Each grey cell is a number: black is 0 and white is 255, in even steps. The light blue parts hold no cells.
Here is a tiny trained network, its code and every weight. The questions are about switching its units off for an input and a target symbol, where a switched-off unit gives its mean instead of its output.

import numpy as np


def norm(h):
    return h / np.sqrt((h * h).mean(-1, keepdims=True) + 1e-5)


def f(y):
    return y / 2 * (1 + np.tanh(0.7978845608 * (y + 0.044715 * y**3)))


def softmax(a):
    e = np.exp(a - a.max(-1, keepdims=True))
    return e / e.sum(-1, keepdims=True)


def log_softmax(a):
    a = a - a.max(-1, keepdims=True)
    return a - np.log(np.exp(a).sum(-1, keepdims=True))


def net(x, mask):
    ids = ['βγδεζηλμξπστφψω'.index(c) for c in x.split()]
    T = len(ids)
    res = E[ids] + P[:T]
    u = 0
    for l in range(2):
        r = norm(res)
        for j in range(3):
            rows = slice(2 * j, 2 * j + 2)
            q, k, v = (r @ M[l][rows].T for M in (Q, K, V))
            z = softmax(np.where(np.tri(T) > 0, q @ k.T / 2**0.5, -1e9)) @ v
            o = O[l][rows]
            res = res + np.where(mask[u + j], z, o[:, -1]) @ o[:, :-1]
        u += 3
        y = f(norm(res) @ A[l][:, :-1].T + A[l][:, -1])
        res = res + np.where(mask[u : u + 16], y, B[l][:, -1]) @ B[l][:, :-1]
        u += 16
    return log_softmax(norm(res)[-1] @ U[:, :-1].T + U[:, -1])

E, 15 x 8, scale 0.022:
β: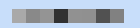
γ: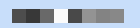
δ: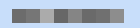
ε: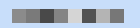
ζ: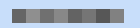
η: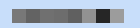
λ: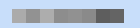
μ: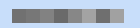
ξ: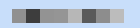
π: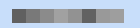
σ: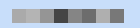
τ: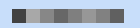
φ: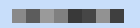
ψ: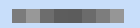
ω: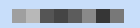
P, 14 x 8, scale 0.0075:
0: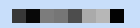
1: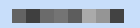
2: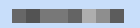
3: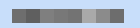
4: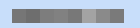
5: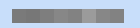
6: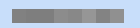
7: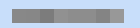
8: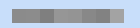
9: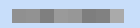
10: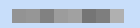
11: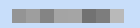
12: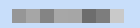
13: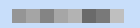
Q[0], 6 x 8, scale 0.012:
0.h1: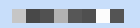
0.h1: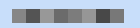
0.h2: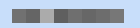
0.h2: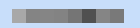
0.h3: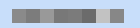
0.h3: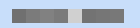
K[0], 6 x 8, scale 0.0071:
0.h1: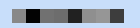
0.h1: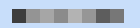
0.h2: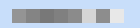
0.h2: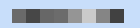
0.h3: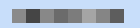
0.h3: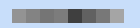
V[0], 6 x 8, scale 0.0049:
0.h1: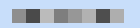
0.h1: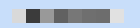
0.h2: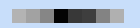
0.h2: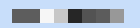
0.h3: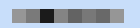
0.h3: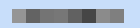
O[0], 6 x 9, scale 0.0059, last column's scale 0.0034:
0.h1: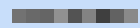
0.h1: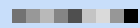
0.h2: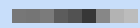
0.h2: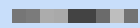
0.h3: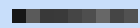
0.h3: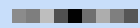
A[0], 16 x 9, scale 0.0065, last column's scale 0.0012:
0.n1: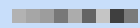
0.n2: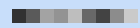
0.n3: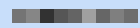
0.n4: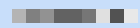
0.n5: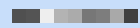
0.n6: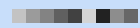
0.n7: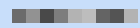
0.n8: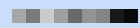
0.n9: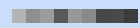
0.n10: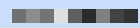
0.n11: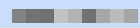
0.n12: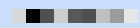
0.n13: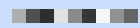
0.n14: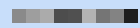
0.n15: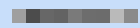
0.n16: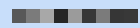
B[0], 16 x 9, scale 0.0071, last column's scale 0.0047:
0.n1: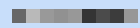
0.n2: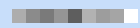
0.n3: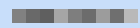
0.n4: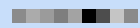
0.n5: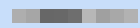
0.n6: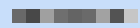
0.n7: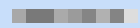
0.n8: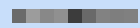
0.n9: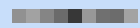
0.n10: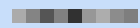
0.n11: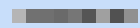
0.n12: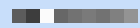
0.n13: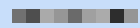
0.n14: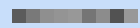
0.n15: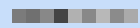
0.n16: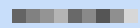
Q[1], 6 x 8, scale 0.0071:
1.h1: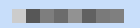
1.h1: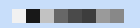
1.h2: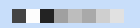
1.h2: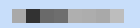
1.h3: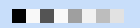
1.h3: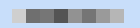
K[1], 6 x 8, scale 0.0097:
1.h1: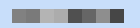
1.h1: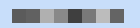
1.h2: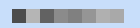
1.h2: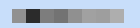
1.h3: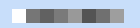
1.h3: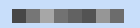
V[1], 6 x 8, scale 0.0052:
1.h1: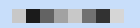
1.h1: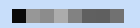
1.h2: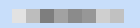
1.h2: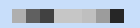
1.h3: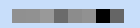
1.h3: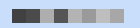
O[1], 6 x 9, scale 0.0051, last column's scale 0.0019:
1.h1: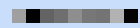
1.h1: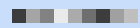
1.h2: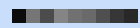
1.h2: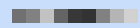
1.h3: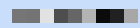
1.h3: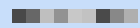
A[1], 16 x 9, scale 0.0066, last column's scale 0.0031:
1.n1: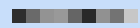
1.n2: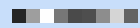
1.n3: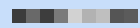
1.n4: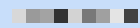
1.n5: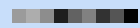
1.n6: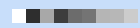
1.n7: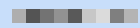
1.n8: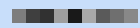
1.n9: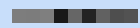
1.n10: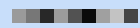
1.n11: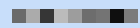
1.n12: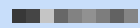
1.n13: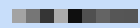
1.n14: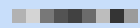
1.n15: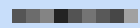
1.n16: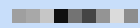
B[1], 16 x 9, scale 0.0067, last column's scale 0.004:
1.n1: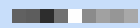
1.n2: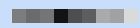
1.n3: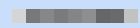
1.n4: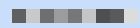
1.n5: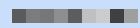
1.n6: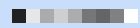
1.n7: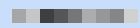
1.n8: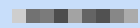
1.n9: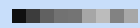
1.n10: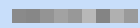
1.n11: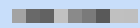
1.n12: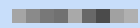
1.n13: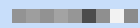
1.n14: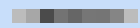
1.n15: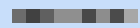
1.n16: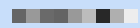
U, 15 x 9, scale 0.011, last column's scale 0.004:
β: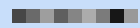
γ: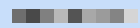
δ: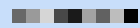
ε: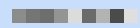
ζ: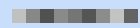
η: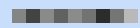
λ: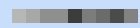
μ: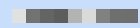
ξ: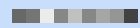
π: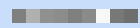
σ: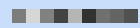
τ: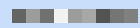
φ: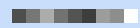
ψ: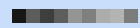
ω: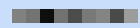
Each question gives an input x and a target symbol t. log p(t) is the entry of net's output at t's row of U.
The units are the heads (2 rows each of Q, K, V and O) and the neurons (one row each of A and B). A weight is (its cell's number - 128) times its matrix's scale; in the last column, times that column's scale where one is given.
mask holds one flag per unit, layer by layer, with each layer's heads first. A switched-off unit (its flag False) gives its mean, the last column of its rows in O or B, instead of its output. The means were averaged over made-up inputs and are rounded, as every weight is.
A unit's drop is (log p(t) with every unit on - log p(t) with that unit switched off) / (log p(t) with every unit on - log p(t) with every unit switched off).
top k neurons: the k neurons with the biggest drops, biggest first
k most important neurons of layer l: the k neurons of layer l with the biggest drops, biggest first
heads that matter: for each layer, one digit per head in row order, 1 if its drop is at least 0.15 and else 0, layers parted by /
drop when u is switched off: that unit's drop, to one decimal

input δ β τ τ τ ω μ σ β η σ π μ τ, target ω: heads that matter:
101 / 111
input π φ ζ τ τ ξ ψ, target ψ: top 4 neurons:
[0.n2; 0.n7; 0.n6; 0.n5]
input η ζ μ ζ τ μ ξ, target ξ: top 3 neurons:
[0.n12; 1.n6; 0.n13]
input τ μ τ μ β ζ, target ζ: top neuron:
[1.n8]
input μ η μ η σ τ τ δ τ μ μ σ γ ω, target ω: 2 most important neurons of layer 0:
[0.n6; 0.n2]
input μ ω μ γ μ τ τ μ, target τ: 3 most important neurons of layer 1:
[1.n6; 1.n2; 1.n4]
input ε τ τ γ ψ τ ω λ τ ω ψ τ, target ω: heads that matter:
100 / 101
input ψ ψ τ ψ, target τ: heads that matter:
000 / 010
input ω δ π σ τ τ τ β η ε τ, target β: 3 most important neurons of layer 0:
[0.n13; 0.n12; 0.n9]
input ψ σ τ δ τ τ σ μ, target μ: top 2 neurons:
[1.n3; 1.n6]
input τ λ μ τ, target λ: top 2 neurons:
[0.n6; 1.n6]
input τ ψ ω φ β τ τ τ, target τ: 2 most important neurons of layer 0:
[0.n6; 0.n16]
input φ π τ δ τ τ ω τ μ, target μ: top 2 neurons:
[1.n3; 0.n12]
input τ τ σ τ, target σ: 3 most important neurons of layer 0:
[0.n7; 0.n5; 0.n10]
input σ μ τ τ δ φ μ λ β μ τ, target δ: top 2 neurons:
[0.n6; 0.n2]
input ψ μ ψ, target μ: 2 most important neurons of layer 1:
[1.n3; 1.n6]
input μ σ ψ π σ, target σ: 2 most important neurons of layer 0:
[0.n1; 0.n4]
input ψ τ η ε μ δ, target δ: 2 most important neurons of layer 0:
[0.n16; 0.n7]
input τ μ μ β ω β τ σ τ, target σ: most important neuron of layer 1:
[1.n9]
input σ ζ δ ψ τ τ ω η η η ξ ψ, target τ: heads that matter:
010 / 110
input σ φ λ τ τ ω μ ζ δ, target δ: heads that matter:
000 / 010
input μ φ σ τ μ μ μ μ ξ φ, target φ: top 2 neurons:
[0.n12; 0.n10]
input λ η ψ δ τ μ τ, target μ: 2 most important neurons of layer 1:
[1.n6; 1.n3]
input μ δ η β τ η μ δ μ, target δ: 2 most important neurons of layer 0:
[0.n6; 0.n7]
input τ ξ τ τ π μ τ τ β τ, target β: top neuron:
[0.n12]
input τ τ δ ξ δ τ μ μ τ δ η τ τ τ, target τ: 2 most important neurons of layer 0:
[0.n6; 0.n2]
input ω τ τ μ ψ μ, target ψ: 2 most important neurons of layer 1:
[1.n6; 1.n14]
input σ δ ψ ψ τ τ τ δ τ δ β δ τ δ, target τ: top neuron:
[1.n4]
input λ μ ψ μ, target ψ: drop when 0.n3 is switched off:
0.2
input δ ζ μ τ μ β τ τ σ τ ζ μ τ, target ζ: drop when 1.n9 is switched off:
0.1
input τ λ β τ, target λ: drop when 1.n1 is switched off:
0.0
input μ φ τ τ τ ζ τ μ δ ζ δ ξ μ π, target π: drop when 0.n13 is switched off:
0.3
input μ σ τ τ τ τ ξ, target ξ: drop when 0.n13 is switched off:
0.4
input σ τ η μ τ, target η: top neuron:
[1.n6]
